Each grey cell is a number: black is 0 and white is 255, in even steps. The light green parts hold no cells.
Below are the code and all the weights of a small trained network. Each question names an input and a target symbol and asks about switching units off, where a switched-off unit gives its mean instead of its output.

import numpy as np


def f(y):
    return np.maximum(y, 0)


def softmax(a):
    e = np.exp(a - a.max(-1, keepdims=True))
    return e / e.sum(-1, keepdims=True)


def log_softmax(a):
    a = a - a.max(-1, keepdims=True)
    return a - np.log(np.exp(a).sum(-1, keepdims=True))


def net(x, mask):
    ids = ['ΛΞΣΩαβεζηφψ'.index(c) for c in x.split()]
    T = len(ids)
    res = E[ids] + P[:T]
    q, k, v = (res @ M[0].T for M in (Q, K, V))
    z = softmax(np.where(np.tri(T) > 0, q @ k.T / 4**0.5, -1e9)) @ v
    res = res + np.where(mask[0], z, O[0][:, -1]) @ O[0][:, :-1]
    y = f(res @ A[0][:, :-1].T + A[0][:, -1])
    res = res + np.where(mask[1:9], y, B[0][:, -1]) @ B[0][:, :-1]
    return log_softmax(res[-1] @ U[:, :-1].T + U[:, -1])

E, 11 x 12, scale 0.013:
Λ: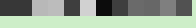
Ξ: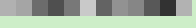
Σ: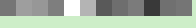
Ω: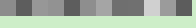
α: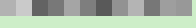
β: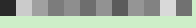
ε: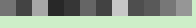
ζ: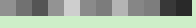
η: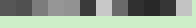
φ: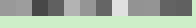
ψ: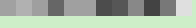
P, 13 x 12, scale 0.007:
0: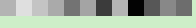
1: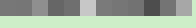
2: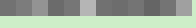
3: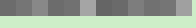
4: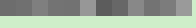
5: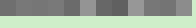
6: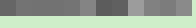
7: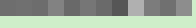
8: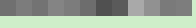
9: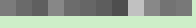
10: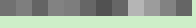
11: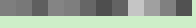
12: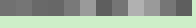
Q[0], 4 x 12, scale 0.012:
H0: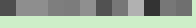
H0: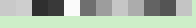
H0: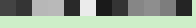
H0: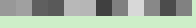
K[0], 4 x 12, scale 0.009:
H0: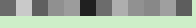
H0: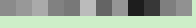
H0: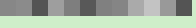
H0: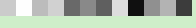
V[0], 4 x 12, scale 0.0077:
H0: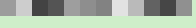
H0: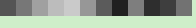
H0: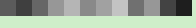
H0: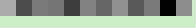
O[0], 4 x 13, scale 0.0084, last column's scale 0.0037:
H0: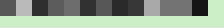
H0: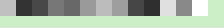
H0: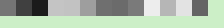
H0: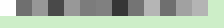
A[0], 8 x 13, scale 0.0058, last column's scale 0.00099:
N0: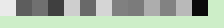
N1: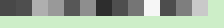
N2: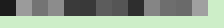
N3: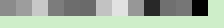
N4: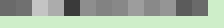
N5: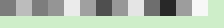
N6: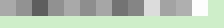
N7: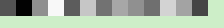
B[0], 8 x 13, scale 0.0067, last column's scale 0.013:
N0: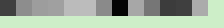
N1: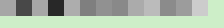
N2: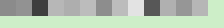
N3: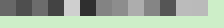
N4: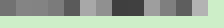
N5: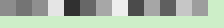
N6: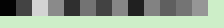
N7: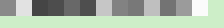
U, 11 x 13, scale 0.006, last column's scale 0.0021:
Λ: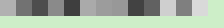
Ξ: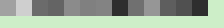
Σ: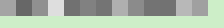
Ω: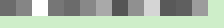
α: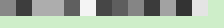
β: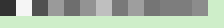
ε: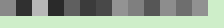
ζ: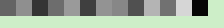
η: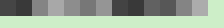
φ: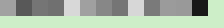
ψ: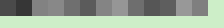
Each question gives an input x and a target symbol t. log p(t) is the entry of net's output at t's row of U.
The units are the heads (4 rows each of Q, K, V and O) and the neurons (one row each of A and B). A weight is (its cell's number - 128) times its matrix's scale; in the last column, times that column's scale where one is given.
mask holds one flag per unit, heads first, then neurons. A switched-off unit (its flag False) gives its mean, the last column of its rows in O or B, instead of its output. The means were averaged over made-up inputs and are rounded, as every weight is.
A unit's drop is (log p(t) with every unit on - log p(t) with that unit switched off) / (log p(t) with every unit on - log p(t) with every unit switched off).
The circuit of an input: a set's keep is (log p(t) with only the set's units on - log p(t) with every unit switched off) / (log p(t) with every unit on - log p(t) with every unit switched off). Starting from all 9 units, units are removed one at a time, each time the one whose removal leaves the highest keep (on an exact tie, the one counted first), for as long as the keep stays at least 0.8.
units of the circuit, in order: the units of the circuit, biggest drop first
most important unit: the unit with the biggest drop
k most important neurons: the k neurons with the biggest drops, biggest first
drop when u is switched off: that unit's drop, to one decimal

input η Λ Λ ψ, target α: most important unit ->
H0
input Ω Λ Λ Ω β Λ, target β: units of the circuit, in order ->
(H0; N7)
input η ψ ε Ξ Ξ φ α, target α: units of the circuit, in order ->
(N7; H0; N0; N3)
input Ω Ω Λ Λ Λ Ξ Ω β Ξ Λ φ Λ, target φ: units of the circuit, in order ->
(H0; N2; N1)
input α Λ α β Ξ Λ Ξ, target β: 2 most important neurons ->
(N2; N1)
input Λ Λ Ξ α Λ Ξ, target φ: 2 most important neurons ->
(N3; N0)
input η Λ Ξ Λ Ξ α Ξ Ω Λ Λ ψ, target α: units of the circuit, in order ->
(N7; H0; N0; N3)
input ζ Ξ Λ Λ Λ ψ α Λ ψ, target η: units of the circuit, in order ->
(H0; N6; N7; N0)
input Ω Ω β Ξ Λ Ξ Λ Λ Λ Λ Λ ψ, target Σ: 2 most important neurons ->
(N5; N7)
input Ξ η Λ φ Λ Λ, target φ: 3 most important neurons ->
(N2; N1; N7)
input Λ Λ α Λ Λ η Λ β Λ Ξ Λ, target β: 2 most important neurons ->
(N7; N2)
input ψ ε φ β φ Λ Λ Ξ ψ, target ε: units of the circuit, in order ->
(H0; N7)
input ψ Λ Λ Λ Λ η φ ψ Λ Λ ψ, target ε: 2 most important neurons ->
(N7; N3)
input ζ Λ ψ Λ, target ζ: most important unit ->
H0
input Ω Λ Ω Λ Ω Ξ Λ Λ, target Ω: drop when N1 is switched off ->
0.2
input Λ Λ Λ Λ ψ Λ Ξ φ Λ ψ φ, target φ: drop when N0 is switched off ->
0.3
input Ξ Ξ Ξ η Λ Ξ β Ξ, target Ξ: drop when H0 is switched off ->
1.5
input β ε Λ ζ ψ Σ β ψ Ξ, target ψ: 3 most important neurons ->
(N3; N7; N5)
